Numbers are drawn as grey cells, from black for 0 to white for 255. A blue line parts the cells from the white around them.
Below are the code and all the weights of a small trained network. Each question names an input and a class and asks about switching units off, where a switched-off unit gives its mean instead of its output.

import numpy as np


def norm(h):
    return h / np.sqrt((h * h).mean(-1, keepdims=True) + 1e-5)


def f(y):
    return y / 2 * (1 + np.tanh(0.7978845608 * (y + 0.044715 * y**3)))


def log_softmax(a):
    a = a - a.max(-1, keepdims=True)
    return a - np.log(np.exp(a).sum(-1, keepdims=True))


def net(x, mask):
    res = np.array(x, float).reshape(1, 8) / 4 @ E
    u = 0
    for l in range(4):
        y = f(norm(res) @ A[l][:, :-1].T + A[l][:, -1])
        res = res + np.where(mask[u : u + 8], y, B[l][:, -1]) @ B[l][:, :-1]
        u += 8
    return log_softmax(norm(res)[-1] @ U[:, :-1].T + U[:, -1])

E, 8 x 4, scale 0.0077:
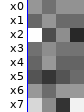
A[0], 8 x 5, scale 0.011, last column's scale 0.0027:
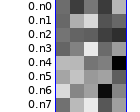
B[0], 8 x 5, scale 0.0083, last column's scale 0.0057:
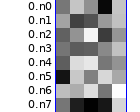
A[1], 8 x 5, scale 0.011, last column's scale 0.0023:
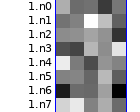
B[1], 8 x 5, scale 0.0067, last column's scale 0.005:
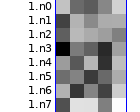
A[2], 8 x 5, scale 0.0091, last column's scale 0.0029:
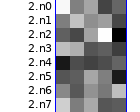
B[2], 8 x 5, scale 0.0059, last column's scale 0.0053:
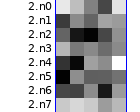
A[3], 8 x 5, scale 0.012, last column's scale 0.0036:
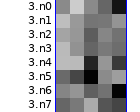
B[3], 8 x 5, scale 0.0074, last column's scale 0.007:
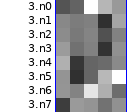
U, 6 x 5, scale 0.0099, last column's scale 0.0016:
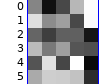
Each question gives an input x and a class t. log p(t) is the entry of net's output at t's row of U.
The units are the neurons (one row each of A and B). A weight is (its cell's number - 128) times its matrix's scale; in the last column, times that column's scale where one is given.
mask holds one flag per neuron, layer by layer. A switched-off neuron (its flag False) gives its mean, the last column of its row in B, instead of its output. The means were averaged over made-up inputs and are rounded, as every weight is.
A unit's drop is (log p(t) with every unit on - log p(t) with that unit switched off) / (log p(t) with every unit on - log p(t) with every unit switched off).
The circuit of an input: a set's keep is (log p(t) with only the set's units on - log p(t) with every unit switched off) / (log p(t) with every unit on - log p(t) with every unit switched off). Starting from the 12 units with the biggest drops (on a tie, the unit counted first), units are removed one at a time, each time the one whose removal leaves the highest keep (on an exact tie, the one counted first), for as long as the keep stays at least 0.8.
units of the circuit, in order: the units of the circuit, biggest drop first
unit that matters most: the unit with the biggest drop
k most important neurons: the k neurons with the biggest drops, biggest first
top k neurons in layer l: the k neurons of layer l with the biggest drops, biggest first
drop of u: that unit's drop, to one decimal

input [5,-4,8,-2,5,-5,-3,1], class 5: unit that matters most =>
0.n6
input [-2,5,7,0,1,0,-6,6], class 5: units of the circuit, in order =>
[0.n7, 1.n7, 0.n4]
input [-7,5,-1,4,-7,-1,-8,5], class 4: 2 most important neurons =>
[0.n7, 0.n6]
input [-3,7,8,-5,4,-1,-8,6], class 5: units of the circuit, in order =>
[0.n7, 1.n7, 0.n4]
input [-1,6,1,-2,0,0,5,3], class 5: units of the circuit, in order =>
[0.n7, 1.n7]
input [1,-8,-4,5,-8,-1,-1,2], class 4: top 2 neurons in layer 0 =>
[0.n7, 0.n1]
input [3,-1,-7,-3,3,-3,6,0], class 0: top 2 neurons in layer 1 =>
[1.n6, 1.n7]
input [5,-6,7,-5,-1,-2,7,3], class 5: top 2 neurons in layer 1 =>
[1.n7, 1.n1]
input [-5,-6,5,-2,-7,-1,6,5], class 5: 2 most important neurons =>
[0.n7, 1.n7]
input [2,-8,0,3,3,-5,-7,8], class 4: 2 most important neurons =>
[0.n5, 0.n6]
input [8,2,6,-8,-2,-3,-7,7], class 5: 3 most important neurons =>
[0.n7, 1.n7, 0.n4]
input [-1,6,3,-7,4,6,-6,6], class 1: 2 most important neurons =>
[0.n7, 1.n4]
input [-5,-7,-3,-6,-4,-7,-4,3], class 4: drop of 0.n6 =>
0.1
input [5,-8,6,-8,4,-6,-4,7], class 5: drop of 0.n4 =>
0.1
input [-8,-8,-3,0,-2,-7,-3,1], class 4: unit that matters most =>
0.n4
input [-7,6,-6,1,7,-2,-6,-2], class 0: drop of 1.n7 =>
0.2
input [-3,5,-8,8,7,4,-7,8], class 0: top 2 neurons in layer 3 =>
[3.n5, 3.n4]
